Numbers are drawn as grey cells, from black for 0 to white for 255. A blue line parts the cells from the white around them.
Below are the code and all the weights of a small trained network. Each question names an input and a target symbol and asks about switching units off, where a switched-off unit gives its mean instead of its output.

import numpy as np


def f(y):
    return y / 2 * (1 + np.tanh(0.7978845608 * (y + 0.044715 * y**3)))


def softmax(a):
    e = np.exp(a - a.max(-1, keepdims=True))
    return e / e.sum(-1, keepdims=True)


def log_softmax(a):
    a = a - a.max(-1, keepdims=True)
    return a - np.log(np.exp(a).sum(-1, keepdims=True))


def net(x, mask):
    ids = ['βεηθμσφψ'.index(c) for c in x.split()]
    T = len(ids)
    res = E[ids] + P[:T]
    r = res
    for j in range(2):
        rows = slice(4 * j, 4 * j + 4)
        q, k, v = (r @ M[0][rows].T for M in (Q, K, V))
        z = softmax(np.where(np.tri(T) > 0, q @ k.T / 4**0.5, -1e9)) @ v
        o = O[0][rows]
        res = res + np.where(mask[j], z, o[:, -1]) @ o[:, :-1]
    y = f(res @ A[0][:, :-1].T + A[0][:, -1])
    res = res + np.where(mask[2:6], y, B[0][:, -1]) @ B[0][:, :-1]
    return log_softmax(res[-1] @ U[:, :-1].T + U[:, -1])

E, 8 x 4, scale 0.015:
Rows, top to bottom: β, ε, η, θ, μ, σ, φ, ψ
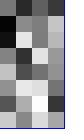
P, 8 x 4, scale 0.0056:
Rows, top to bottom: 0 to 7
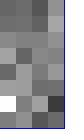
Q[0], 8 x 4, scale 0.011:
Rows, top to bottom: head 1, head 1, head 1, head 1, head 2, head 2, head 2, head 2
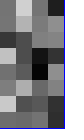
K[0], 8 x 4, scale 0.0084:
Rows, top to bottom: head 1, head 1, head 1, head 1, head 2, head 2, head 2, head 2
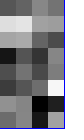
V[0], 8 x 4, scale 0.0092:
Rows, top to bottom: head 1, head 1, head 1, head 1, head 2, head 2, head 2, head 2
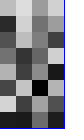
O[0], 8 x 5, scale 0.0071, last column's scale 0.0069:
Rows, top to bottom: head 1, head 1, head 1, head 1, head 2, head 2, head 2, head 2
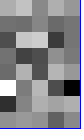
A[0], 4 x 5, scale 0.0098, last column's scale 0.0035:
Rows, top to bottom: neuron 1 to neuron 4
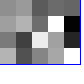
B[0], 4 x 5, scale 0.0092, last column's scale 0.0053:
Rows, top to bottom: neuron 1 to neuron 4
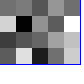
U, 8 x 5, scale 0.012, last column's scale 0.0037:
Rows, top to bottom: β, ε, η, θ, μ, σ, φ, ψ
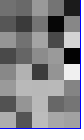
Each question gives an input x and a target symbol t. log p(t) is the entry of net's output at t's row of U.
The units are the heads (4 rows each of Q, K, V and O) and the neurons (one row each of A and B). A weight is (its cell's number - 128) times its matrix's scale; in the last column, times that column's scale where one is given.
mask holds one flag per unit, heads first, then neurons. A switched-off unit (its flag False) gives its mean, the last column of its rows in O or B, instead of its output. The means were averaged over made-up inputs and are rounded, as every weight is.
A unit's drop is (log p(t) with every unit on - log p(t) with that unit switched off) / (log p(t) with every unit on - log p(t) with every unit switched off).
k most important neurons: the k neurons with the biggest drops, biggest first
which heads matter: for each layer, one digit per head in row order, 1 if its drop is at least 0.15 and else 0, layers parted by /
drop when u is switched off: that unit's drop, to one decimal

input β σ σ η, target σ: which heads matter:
10
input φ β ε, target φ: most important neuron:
(neuron 2)
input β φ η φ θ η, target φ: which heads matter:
10
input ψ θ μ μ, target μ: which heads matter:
10
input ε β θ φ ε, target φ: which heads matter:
10
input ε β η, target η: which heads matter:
01
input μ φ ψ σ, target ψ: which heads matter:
11
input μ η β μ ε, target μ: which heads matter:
11
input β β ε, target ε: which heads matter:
11
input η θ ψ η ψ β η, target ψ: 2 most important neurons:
(neuron 2; neuron 4)
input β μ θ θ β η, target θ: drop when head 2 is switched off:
0.7
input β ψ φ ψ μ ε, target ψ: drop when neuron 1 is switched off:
0.0
